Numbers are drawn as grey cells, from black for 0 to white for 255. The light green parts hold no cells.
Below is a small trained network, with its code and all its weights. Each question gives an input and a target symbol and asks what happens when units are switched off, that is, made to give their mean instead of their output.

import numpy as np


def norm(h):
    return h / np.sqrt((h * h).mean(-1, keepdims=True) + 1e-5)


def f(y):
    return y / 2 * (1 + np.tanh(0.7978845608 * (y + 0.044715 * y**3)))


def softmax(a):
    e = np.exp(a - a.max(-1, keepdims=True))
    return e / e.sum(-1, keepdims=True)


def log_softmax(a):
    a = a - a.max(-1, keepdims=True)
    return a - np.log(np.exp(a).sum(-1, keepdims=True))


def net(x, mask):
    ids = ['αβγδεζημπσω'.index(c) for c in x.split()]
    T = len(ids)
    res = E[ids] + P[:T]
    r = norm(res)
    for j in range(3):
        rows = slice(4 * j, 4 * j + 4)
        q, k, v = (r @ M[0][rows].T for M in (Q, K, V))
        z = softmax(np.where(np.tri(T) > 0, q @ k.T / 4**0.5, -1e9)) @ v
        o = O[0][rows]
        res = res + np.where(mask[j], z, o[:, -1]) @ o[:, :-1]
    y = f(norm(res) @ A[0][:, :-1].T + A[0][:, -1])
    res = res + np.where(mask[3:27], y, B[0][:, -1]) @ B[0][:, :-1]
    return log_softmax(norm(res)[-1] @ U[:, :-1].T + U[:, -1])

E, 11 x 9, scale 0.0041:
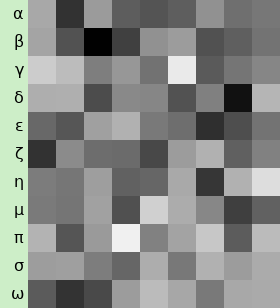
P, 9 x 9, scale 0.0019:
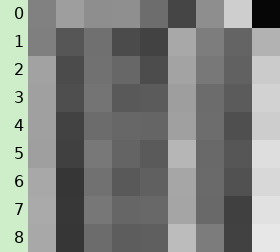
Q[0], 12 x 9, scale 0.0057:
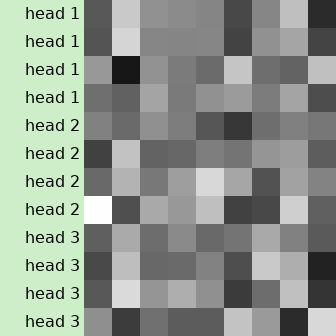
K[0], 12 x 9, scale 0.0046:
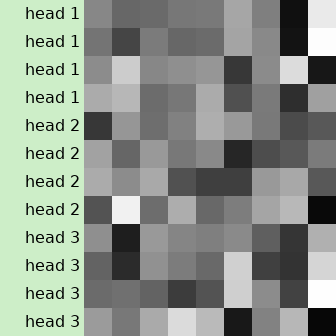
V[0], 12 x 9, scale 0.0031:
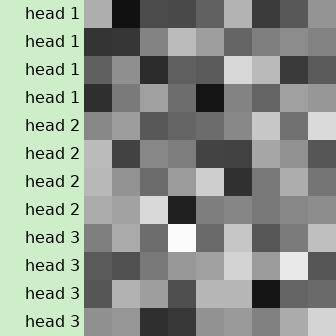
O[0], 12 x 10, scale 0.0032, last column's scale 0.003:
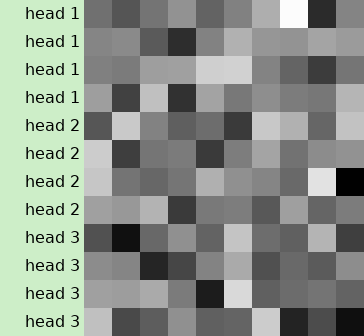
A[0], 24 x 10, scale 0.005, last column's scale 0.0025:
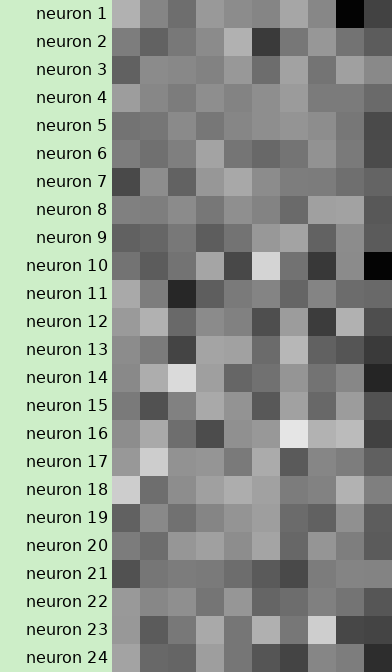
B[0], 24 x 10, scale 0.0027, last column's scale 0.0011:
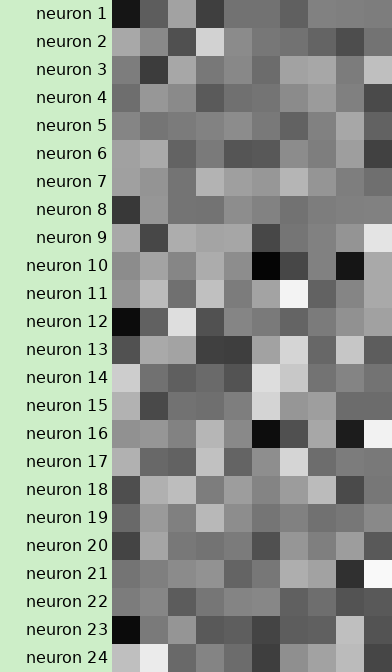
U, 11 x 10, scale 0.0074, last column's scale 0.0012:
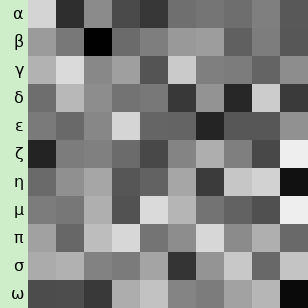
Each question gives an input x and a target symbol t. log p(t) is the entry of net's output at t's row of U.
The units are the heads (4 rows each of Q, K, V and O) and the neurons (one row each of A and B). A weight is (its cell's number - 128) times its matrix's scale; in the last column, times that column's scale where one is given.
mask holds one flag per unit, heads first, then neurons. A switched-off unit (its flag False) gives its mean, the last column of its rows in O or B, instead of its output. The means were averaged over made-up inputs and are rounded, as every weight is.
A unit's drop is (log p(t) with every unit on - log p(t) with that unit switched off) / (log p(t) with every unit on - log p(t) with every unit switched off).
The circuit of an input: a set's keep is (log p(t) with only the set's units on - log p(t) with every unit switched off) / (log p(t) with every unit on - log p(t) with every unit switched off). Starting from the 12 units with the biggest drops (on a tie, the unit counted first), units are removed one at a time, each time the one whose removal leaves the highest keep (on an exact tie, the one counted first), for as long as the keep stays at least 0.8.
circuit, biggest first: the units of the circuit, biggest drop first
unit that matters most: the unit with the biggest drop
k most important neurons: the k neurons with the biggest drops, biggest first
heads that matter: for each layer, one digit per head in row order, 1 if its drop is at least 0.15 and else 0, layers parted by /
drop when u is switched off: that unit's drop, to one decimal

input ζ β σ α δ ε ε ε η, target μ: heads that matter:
100
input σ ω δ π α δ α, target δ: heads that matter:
100
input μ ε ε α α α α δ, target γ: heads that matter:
101
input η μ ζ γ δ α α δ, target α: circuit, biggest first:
head 1; head 3
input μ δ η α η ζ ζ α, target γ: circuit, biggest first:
head 3; head 1
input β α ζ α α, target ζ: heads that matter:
100
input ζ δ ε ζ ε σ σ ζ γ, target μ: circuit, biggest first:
head 1
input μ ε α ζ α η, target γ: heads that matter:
101
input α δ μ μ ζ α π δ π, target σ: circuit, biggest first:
head 3; neuron 16
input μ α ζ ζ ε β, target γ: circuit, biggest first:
head 3; neuron 11
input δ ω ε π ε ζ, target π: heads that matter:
001
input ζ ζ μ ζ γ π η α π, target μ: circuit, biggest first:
head 1; neuron 18
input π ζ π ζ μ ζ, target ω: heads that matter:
001
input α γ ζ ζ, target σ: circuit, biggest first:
head 3
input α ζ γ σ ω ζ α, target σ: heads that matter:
001
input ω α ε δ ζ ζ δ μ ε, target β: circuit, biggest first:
head 3; head 1
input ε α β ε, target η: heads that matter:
101
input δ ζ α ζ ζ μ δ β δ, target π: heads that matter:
101
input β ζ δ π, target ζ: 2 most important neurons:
neuron 1; neuron 23
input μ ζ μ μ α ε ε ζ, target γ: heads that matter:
001
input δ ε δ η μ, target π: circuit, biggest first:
head 3
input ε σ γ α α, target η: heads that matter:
001
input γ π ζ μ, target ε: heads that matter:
101
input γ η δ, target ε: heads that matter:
101
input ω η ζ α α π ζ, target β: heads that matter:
001
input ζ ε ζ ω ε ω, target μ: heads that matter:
100
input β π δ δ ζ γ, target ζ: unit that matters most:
head 1
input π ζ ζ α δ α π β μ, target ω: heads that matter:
001
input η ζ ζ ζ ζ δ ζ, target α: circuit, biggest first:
head 3; head 1
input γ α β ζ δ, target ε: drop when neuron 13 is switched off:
-0.1
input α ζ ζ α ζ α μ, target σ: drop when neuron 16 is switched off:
0.0
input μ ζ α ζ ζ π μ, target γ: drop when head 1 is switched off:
0.3
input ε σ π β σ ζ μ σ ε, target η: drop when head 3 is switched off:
0.3
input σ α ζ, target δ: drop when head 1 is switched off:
0.8
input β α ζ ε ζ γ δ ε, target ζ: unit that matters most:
head 1
